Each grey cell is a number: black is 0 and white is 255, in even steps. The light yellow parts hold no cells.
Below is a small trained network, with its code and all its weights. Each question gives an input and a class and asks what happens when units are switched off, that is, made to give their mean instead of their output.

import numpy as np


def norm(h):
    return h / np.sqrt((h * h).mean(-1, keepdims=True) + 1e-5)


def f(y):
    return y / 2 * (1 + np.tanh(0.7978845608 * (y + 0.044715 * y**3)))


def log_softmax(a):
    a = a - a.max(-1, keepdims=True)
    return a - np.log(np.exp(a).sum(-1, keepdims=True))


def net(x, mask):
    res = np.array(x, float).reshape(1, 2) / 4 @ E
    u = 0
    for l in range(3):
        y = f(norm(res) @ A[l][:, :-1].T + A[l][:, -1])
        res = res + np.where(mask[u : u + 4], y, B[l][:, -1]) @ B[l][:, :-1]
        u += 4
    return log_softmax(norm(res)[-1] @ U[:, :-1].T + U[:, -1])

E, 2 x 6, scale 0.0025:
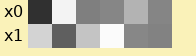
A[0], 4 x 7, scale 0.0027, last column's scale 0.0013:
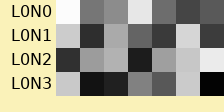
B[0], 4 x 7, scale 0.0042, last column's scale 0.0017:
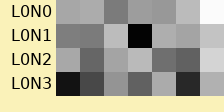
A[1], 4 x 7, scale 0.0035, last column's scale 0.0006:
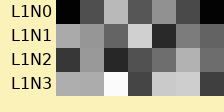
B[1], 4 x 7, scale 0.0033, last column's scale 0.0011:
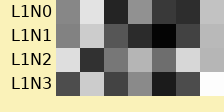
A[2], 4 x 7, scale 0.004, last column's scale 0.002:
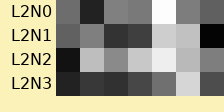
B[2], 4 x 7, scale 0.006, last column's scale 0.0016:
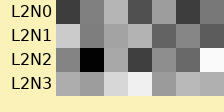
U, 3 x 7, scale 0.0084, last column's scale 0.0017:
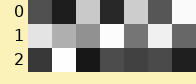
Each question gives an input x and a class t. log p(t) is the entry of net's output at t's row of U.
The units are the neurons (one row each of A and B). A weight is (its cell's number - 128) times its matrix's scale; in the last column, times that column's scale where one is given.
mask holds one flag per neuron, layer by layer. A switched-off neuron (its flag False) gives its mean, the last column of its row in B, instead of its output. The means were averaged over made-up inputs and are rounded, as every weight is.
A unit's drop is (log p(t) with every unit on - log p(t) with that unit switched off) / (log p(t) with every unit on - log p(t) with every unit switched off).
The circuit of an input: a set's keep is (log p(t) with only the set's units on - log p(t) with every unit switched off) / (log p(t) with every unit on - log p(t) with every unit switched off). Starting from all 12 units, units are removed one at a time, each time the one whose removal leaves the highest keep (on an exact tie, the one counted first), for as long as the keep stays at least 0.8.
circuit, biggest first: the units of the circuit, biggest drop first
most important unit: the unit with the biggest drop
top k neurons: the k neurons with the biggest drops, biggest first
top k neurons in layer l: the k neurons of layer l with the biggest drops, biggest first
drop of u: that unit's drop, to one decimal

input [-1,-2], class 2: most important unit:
L1N0
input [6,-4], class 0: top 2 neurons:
[L2N2 L0N2]
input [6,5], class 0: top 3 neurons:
[L2N2 L1N0 L2N3]
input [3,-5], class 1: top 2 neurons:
[L1N2 L0N3]
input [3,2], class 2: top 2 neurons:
[L1N1 L0N3]
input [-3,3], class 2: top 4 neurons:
[L1N3 L2N3 L2N2 L0N0]
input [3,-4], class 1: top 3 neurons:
[L1N2 L0N3 L1N3]
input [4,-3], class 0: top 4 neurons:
[L2N2 L1N3 L0N2 L0N3]
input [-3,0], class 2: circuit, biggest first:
[L0N3 L1N0 L2N2]
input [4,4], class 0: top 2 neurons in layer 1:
[L1N0 L1N2]
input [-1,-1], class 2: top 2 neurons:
[L1N0 L2N2]
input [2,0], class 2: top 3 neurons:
[L1N1 L2N3 L2N2]
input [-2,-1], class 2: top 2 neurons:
[L1N0 L0N3]
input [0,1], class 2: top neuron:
[L1N3]
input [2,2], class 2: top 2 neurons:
[L1N1 L0N3]
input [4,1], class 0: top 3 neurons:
[L2N2 L1N0 L1N3]
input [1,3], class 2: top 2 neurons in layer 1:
[L1N1 L1N3]
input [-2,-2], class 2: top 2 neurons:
[L1N0 L2N2]
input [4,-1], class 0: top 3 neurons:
[L2N2 L1N3 L1N0]
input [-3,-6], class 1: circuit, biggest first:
[L2N3]
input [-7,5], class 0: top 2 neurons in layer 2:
[L2N0 L2N3]
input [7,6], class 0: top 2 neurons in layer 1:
[L1N0 L1N2]
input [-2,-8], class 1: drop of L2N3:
0.2
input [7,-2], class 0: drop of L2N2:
1.9
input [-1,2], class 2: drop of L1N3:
1.1
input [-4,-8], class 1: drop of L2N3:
0.6
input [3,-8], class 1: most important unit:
L1N2
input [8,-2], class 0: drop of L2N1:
0.0
